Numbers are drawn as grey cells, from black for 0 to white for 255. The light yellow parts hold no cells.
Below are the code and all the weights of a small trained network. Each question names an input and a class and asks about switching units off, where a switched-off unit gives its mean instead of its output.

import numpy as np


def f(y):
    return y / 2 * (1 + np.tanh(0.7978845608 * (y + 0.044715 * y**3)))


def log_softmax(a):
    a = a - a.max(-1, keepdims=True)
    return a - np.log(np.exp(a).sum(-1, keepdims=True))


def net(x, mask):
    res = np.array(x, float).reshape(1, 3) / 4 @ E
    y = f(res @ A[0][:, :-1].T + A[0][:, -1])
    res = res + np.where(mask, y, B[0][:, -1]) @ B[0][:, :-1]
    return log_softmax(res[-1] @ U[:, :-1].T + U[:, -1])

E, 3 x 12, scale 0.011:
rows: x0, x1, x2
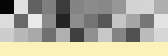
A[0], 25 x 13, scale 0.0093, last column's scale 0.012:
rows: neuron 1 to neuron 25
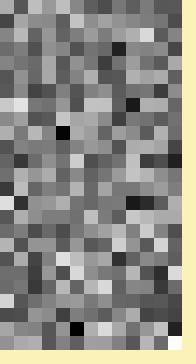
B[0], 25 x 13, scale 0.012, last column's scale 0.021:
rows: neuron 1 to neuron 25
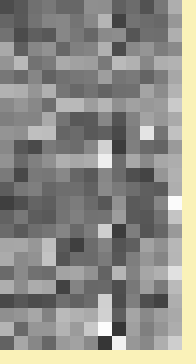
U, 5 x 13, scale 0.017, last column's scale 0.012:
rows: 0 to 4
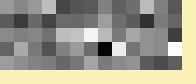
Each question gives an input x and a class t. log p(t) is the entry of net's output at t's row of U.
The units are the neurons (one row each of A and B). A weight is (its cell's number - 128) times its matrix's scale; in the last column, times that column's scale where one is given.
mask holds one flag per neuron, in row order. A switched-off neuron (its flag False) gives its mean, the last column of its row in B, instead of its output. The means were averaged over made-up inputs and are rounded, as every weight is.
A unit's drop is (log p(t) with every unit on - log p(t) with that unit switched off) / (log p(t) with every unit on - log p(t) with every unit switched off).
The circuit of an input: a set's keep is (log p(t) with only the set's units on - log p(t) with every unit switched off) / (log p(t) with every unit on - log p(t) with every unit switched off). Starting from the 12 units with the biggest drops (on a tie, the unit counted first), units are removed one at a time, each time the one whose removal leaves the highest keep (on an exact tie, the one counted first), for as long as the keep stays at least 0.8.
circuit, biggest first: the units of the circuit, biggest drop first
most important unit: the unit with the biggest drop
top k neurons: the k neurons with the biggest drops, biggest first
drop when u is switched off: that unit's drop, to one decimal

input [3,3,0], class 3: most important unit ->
neuron 24
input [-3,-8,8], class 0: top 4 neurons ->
[neuron 21; neuron 19; neuron 9; neuron 7]
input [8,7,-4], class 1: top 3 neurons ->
[neuron 13; neuron 16; neuron 3]
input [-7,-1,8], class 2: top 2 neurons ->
[neuron 8; neuron 24]
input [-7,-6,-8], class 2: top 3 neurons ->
[neuron 12; neuron 20; neuron 23]
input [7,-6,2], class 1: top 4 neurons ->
[neuron 16; neuron 10; neuron 3; neuron 14]
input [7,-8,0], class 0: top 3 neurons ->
[neuron 19; neuron 7; neuron 21]
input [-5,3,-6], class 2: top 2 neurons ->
[neuron 12; neuron 23]
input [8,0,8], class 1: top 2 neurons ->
[neuron 16; neuron 13]
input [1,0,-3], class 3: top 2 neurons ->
[neuron 24; neuron 8]
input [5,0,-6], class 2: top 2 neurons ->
[neuron 15; neuron 23]
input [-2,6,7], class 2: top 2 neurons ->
[neuron 24; neuron 8]
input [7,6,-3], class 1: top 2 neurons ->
[neuron 13; neuron 16]
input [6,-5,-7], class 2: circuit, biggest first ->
[neuron 23]
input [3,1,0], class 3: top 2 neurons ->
[neuron 22; neuron 24]
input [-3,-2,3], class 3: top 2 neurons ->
[neuron 25; neuron 12]
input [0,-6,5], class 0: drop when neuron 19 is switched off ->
0.1
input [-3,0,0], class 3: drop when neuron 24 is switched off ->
0.2
